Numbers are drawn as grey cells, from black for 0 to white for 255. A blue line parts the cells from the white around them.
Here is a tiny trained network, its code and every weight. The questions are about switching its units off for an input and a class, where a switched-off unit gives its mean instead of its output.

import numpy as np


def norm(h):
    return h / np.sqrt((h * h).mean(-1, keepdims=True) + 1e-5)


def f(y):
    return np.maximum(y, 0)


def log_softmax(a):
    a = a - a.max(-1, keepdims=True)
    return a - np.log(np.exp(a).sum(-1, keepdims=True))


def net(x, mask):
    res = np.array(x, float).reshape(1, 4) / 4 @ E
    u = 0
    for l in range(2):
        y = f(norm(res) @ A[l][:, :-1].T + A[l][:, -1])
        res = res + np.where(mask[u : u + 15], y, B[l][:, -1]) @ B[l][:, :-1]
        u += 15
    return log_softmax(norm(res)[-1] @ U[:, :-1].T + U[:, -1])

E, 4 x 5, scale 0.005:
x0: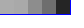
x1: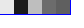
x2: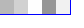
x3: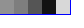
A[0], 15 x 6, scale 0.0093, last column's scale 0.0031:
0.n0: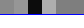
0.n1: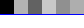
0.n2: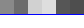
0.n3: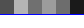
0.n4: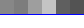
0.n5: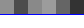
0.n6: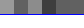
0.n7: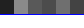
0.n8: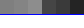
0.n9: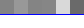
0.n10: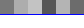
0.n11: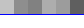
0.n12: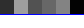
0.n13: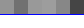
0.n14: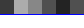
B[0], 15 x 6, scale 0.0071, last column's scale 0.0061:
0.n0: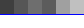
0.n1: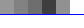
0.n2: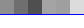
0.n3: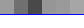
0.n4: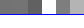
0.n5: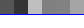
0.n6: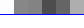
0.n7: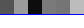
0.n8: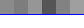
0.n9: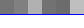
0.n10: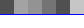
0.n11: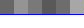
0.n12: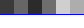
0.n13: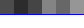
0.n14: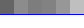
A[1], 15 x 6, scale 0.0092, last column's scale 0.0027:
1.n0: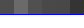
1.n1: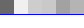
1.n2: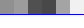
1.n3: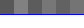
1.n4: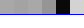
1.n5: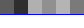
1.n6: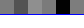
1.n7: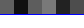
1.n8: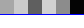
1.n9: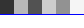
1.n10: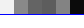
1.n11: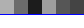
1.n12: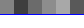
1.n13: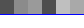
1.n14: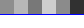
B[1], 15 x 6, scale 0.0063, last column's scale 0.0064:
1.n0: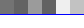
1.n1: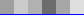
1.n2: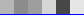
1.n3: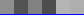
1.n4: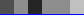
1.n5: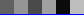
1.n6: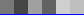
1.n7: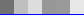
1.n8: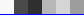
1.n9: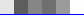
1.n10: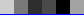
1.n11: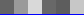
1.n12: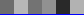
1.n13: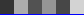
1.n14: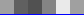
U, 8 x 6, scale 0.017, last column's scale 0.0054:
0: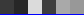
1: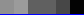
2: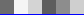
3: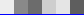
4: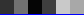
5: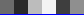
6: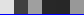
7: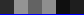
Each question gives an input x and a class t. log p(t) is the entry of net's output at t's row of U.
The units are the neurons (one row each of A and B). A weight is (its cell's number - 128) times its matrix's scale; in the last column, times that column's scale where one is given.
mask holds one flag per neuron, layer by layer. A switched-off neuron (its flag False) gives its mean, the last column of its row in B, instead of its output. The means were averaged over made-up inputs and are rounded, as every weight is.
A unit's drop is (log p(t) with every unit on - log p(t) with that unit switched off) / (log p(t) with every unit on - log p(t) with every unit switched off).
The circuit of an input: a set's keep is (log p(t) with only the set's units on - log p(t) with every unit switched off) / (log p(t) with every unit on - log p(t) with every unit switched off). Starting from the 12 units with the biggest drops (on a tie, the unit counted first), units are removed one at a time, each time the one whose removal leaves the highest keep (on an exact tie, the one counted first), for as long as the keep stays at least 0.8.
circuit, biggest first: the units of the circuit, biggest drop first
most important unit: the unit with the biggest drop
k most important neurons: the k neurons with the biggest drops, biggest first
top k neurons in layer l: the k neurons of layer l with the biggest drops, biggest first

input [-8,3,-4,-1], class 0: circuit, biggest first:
(1.n7)
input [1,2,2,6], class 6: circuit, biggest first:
(0.n6; 1.n10)
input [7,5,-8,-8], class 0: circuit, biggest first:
(1.n6; 1.n2; 1.n0)
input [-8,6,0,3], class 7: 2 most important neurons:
(1.n5; 1.n9)
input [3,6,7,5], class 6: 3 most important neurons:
(1.n10; 1.n7; 0.n6)
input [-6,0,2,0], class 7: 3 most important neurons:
(1.n13; 1.n5; 1.n7)
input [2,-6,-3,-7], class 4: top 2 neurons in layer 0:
(0.n0; 0.n1)
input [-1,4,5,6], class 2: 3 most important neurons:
(0.n10; 0.n1; 1.n9)
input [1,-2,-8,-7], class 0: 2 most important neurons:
(1.n7; 1.n11)
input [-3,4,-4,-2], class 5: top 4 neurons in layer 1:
(1.n5; 1.n12; 1.n1; 1.n3)
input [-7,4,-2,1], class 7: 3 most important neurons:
(1.n5; 1.n12; 1.n9)
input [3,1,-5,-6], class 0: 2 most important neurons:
(1.n6; 1.n2)
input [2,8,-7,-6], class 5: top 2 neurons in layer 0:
(0.n1; 0.n4)
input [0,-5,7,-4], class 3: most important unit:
1.n8
